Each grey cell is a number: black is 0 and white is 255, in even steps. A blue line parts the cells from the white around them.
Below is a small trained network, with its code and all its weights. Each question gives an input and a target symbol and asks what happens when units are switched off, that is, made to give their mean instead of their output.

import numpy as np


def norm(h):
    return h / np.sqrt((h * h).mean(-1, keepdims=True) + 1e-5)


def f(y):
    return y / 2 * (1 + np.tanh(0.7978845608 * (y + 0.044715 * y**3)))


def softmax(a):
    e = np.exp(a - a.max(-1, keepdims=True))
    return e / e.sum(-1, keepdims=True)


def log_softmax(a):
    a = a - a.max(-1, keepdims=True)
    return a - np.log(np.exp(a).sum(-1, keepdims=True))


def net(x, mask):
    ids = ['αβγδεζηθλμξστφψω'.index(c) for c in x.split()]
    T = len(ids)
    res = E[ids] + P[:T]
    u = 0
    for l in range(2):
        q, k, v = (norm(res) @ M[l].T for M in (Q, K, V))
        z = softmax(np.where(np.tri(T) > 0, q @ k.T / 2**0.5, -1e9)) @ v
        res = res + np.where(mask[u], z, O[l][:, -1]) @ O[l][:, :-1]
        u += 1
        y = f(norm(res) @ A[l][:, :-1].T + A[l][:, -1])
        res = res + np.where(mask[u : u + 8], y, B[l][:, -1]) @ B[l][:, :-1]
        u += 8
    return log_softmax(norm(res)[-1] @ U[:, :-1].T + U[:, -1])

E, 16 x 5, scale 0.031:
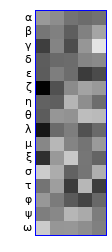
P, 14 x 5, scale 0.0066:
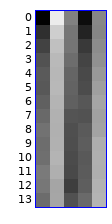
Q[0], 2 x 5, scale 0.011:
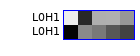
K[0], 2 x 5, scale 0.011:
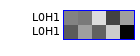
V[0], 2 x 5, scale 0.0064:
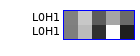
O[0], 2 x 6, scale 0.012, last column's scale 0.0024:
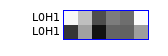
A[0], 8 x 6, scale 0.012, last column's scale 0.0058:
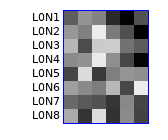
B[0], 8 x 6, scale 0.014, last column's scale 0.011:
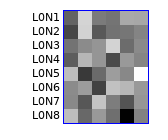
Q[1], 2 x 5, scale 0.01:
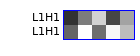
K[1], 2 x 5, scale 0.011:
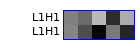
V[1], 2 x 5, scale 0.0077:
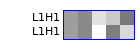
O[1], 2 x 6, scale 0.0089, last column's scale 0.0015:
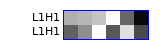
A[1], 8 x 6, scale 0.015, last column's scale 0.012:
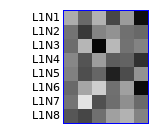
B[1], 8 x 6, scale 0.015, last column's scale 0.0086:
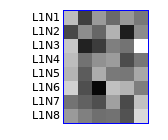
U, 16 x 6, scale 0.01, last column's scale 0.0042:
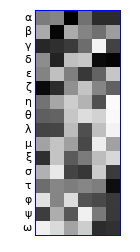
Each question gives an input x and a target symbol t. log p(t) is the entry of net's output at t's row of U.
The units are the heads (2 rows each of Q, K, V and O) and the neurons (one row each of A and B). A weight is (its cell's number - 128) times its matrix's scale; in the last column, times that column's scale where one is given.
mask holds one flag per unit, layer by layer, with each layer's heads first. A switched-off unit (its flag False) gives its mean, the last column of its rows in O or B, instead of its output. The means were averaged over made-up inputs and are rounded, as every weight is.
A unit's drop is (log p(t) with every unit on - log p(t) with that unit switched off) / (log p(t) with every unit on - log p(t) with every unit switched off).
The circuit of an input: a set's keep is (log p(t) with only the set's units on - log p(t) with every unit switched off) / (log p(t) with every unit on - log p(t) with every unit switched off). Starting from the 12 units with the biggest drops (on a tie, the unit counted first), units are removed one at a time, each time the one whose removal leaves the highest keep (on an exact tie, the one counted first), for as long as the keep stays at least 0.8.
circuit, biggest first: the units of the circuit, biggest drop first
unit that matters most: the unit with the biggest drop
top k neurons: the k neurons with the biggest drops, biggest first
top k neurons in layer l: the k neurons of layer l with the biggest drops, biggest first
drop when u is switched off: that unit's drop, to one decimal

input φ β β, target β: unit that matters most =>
L0N1
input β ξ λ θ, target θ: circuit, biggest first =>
L0H1, L1N3, L1H1, L0N1
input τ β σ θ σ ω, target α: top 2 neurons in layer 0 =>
L0N5, L0N6
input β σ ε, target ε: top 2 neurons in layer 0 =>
L0N1, L0N5
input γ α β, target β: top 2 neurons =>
L0N6, L0N1
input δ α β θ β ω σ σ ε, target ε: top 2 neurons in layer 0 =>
L0N1, L0N7
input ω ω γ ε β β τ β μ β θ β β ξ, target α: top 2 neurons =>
L0N1, L1N7
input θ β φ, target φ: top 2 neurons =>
L0N7, L1N5
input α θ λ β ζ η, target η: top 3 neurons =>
L0N8, L0N3, L1N3
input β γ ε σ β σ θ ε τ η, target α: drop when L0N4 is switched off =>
0.0
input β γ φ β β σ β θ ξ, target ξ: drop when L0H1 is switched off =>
0.1
